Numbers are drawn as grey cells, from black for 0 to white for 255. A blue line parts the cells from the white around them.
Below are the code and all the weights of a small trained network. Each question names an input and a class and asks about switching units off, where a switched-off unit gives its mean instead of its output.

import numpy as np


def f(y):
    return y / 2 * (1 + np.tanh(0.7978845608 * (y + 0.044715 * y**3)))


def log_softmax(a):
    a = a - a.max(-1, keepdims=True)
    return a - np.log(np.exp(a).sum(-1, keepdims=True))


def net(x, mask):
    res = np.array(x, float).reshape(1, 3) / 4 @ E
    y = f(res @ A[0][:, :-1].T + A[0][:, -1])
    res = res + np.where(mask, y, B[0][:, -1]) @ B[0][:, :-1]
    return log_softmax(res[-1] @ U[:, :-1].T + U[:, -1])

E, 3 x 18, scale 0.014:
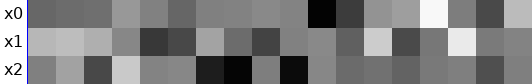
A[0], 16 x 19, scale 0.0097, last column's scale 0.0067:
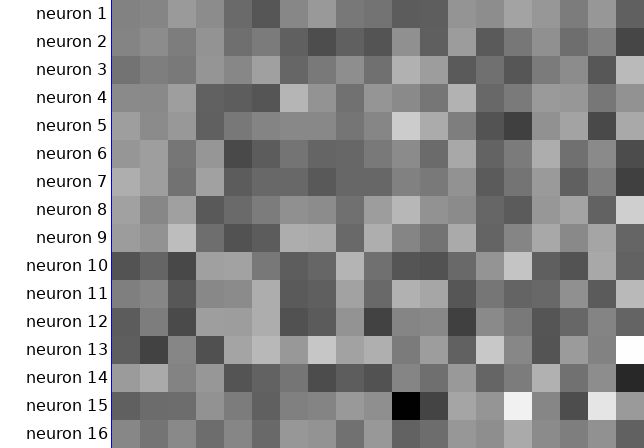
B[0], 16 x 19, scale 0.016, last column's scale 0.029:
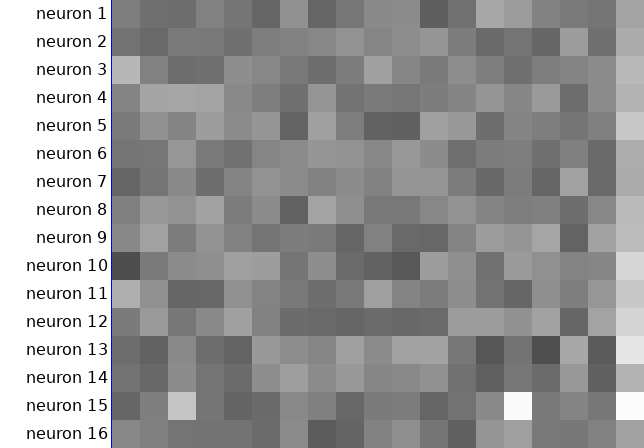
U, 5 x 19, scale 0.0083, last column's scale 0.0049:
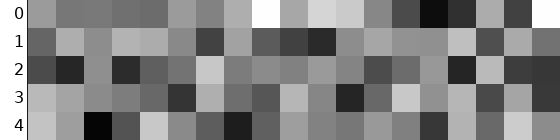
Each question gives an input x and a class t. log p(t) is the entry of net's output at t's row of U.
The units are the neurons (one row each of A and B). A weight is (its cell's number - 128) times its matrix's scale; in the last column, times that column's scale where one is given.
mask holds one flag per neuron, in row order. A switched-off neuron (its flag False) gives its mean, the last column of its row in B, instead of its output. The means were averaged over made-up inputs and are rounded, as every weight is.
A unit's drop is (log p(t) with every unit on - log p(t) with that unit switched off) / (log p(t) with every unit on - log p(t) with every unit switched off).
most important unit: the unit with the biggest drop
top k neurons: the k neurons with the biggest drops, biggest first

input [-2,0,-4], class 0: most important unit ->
neuron 12
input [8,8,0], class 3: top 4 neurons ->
(neuron 9; neuron 13; neuron 4; neuron 1)
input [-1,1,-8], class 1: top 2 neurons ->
(neuron 9; neuron 4)
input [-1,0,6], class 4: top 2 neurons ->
(neuron 13; neuron 12)
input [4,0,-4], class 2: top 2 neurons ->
(neuron 12; neuron 13)
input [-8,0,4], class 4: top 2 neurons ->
(neuron 13; neuron 11)
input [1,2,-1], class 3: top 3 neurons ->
(neuron 10; neuron 5; neuron 13)
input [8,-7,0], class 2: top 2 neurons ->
(neuron 13; neuron 15)
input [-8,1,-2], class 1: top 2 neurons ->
(neuron 5; neuron 13)
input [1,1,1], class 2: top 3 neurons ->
(neuron 12; neuron 9; neuron 5)
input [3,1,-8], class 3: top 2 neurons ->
(neuron 9; neuron 4)
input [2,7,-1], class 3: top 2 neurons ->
(neuron 9; neuron 13)
